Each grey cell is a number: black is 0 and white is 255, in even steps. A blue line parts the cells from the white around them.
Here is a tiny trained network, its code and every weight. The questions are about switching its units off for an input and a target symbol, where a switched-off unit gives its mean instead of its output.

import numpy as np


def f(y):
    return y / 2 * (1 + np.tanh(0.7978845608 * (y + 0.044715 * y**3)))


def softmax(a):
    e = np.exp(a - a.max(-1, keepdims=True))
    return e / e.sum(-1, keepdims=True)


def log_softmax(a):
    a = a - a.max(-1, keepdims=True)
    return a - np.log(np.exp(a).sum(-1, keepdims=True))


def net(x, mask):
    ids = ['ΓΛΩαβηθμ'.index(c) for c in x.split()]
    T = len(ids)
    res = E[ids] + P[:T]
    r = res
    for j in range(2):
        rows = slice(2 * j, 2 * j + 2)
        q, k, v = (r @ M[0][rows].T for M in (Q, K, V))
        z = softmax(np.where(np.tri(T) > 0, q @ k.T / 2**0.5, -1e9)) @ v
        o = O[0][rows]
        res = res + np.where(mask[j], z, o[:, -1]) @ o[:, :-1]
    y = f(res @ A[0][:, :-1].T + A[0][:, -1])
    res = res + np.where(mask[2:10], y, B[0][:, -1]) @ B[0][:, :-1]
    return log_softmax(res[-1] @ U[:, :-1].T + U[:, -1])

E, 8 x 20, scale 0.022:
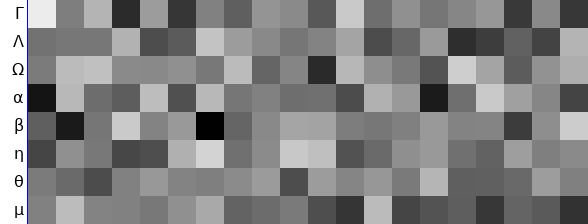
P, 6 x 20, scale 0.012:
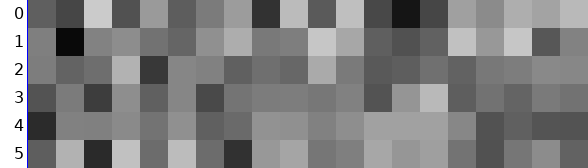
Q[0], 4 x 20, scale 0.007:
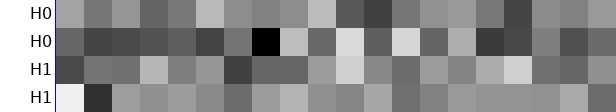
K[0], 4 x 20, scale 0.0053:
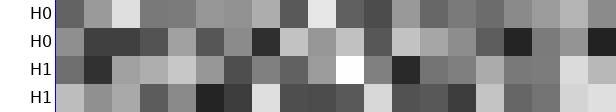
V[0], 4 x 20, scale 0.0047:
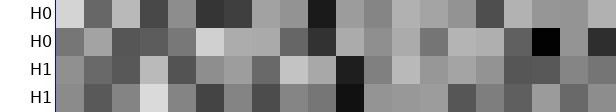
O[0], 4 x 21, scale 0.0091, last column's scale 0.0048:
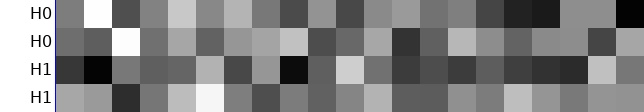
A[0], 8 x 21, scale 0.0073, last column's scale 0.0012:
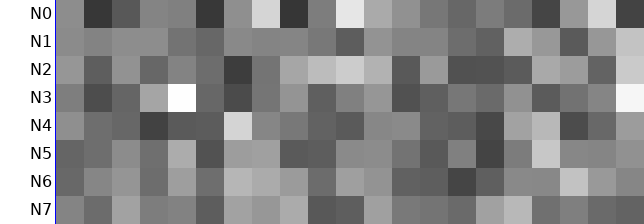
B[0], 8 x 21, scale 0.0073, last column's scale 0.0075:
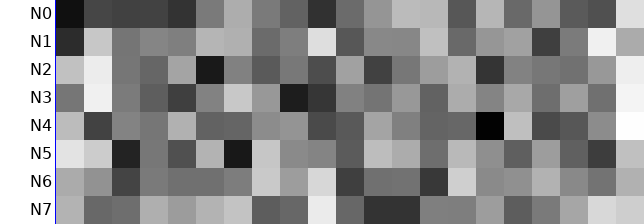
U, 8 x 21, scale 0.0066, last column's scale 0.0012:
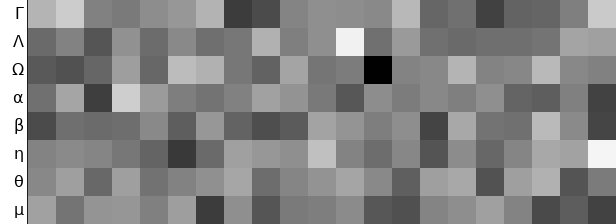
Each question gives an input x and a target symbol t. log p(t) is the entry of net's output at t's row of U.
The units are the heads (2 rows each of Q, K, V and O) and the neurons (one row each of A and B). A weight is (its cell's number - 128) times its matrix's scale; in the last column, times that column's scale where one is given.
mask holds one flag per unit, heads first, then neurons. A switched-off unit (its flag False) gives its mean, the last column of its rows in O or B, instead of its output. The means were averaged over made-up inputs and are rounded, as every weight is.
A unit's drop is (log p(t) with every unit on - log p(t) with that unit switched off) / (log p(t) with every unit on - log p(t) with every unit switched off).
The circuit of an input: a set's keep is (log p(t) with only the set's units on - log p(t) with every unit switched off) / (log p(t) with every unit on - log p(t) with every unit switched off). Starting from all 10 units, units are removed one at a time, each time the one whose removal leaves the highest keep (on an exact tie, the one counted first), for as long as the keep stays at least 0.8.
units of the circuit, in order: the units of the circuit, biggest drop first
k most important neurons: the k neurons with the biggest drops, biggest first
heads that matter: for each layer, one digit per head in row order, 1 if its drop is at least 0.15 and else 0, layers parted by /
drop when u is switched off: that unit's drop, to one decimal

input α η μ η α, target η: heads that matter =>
11
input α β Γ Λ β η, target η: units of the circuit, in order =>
H0; N2; H1
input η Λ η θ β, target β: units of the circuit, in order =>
H1; N0; N3
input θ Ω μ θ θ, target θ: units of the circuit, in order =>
H0; N3; N4
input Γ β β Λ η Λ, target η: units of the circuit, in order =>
H0; H1
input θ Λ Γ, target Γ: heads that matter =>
00
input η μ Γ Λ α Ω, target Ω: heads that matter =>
10
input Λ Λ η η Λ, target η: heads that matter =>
11
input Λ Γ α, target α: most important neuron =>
N6
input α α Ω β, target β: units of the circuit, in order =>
N0; H1; N3
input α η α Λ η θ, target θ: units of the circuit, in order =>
H0; N4
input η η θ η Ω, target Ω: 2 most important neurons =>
N7; N2
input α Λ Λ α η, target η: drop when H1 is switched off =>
0.2
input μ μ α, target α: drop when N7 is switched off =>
0.1
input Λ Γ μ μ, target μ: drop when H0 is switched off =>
0.2
